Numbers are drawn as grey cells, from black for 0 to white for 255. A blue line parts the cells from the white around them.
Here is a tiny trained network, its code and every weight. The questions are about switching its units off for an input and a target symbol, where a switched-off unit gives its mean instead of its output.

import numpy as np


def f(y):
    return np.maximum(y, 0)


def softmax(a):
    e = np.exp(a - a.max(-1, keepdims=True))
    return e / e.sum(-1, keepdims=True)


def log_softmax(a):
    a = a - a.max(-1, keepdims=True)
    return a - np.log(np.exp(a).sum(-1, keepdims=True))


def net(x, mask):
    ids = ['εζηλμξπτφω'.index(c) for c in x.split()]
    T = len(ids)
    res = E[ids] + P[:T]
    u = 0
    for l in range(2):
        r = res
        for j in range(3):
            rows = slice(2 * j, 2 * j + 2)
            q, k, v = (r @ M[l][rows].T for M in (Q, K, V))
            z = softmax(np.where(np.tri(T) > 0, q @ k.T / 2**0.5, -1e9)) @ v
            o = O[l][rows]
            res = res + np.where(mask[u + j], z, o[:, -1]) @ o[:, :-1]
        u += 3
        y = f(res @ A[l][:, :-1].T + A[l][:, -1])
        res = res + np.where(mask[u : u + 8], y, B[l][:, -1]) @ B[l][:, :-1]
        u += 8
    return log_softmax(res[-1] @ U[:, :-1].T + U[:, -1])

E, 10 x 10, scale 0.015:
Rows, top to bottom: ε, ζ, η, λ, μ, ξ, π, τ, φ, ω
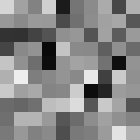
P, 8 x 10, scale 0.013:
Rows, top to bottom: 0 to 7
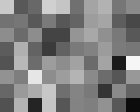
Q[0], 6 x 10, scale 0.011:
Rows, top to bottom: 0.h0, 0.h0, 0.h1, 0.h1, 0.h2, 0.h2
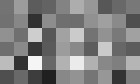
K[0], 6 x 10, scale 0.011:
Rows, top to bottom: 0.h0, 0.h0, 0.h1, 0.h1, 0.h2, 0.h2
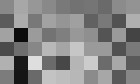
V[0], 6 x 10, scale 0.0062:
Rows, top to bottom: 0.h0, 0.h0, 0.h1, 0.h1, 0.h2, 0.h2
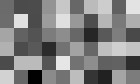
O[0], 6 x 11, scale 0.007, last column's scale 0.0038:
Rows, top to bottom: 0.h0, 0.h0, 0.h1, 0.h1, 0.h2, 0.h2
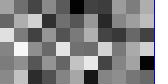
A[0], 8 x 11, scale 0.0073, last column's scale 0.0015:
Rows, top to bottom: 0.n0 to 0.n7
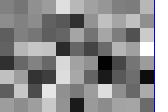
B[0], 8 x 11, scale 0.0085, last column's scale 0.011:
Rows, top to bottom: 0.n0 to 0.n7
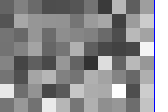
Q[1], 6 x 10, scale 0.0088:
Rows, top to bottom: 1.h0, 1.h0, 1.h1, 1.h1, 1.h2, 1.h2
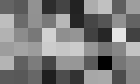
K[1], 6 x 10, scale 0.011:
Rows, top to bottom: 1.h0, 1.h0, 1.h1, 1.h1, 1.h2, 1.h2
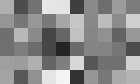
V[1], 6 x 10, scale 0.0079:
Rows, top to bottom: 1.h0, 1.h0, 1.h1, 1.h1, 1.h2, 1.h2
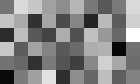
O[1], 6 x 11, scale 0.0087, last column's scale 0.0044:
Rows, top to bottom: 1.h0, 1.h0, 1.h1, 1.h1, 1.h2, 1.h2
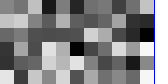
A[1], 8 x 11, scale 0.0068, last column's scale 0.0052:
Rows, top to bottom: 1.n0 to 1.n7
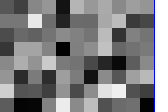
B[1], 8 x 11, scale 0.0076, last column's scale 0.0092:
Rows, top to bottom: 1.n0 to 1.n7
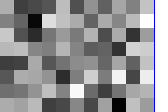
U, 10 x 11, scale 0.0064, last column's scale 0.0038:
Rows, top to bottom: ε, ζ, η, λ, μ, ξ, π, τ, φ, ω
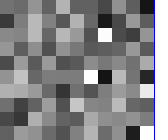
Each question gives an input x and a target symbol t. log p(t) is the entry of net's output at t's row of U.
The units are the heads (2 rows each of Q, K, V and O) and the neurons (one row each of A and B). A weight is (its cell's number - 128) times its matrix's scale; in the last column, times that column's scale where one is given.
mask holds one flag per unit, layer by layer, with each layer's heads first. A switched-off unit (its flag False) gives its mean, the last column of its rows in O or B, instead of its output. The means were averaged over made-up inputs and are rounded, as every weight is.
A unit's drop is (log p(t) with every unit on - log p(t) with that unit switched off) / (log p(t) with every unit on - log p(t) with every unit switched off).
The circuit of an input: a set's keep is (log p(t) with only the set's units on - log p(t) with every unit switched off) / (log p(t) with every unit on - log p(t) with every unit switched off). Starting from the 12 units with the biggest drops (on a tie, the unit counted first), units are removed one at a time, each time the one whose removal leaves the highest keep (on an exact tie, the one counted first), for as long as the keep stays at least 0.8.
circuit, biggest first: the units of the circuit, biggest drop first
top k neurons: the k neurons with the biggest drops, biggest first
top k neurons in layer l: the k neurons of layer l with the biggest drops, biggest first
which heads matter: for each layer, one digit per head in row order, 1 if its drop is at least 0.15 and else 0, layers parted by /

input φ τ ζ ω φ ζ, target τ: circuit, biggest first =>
0.h0, 1.n1, 0.n1
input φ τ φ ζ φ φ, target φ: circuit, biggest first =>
0.h2, 1.h0
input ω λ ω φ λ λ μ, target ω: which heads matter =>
010 / 110
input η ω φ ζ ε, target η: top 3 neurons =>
0.n6, 0.n1, 1.n5
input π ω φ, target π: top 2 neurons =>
0.n5, 0.n7
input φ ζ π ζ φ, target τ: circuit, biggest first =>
0.h0, 1.h0
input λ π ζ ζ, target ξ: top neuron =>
1.n3
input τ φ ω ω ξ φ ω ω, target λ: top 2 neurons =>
1.n3, 0.n3
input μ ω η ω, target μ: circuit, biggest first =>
0.n5, 1.h1, 1.h2
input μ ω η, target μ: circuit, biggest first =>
1.h1, 1.h2
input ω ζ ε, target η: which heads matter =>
101 / 000
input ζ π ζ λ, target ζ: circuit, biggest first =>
1.h2, 1.h1, 0.n6
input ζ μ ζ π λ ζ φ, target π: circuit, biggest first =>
0.h2, 1.h2, 0.n3
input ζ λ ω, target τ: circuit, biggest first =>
1.h0, 0.h0
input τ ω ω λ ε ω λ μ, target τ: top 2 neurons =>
0.n1, 0.n4
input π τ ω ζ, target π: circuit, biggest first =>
0.n5, 1.h2, 0.n7
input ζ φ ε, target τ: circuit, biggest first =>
0.h0, 1.h0, 0.n6
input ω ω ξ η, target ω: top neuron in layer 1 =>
1.n5
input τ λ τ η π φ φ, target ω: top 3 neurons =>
0.n7, 0.n3, 0.n6
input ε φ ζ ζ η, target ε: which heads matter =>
001 / 111
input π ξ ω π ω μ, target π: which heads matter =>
000 / 011
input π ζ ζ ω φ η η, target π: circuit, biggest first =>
0.n4, 1.h2, 0.n7
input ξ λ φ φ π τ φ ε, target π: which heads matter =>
101 / 001
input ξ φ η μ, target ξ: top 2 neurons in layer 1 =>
1.n2, 1.n5
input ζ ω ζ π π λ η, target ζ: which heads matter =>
100 / 011
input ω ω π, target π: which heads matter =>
000 / 001
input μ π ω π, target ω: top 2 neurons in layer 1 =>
1.n5, 1.n3
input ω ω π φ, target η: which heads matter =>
100 / 000
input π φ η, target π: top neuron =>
1.n5
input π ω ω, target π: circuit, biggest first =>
0.n5, 1.h2, 0.n7
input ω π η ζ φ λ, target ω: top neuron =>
1.n5
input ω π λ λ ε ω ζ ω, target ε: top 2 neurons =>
0.n6, 0.n7
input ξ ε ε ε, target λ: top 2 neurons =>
1.n3, 1.n0
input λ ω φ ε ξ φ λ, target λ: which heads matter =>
101 / 111
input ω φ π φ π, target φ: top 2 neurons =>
0.n5, 0.n6
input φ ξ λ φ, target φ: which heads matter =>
011 / 101
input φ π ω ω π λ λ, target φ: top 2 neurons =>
0.n4, 1.n5
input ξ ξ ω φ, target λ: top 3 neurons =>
1.n3, 1.n0, 1.n5
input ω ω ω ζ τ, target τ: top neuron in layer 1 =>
1.n6
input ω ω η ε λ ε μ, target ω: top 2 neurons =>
1.n5, 0.n7
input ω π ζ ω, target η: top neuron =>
0.n1
